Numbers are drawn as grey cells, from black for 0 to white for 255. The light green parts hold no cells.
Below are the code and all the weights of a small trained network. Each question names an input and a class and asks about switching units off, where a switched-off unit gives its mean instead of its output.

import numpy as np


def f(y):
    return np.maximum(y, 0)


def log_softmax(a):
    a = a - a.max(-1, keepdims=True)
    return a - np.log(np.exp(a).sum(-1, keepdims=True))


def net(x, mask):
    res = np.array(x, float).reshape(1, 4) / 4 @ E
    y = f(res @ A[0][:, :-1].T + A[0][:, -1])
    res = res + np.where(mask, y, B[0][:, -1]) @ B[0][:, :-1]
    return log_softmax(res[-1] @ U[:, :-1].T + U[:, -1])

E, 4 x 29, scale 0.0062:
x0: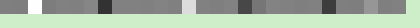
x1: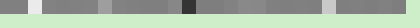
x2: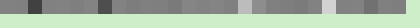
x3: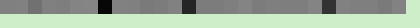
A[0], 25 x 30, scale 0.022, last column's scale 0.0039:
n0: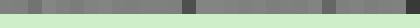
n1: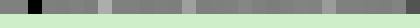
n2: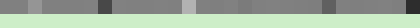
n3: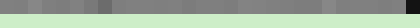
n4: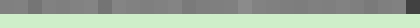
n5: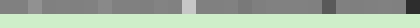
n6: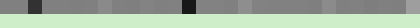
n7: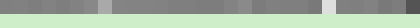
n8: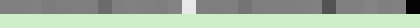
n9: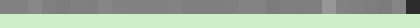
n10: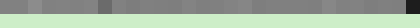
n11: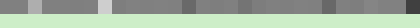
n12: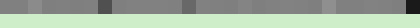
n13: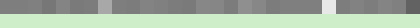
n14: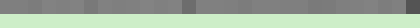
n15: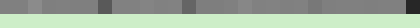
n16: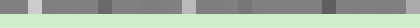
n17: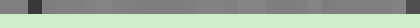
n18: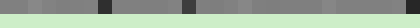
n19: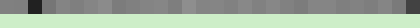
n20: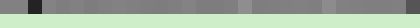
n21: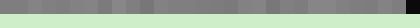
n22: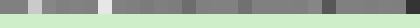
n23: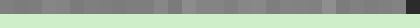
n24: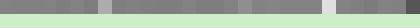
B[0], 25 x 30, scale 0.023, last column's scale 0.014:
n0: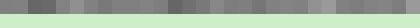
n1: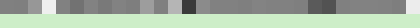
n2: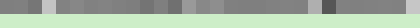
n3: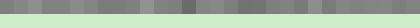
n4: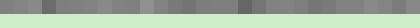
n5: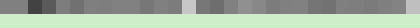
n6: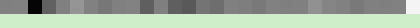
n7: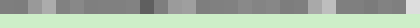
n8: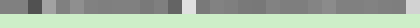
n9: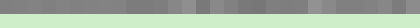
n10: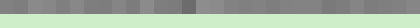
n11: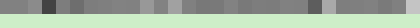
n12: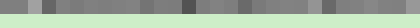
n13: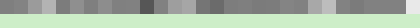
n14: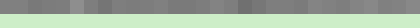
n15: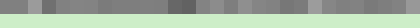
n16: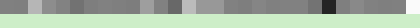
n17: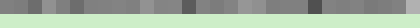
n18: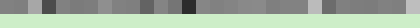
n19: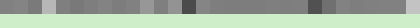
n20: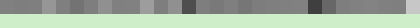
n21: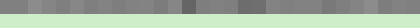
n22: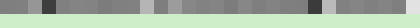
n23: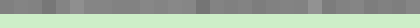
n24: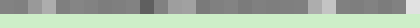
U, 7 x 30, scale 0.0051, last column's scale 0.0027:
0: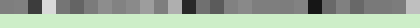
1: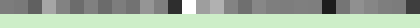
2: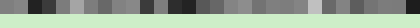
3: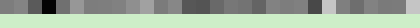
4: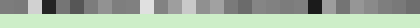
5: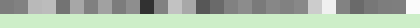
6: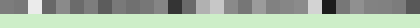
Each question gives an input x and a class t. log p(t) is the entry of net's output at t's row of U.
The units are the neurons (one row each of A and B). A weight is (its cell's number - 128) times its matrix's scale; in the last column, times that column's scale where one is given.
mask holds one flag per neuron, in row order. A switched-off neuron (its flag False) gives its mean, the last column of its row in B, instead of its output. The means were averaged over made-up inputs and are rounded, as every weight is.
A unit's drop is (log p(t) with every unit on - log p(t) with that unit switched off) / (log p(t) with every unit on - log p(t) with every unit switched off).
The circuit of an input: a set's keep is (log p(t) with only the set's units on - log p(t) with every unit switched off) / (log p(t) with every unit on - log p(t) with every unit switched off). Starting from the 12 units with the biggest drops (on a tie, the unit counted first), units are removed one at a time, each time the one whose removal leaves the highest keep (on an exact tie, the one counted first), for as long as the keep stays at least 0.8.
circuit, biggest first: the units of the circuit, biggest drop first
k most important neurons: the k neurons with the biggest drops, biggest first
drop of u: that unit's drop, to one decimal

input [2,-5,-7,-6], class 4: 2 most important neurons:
n22, n11
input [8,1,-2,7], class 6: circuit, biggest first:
n18
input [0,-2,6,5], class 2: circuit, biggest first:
n18, n6
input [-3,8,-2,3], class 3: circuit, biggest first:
n6, n2, n1
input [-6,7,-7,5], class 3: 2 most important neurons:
n22, n11
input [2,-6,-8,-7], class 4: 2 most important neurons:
n22, n11
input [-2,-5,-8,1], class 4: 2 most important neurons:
n6, n1
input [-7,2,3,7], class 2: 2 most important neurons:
n6, n18
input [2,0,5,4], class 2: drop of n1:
0.2
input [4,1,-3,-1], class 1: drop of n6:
-0.1
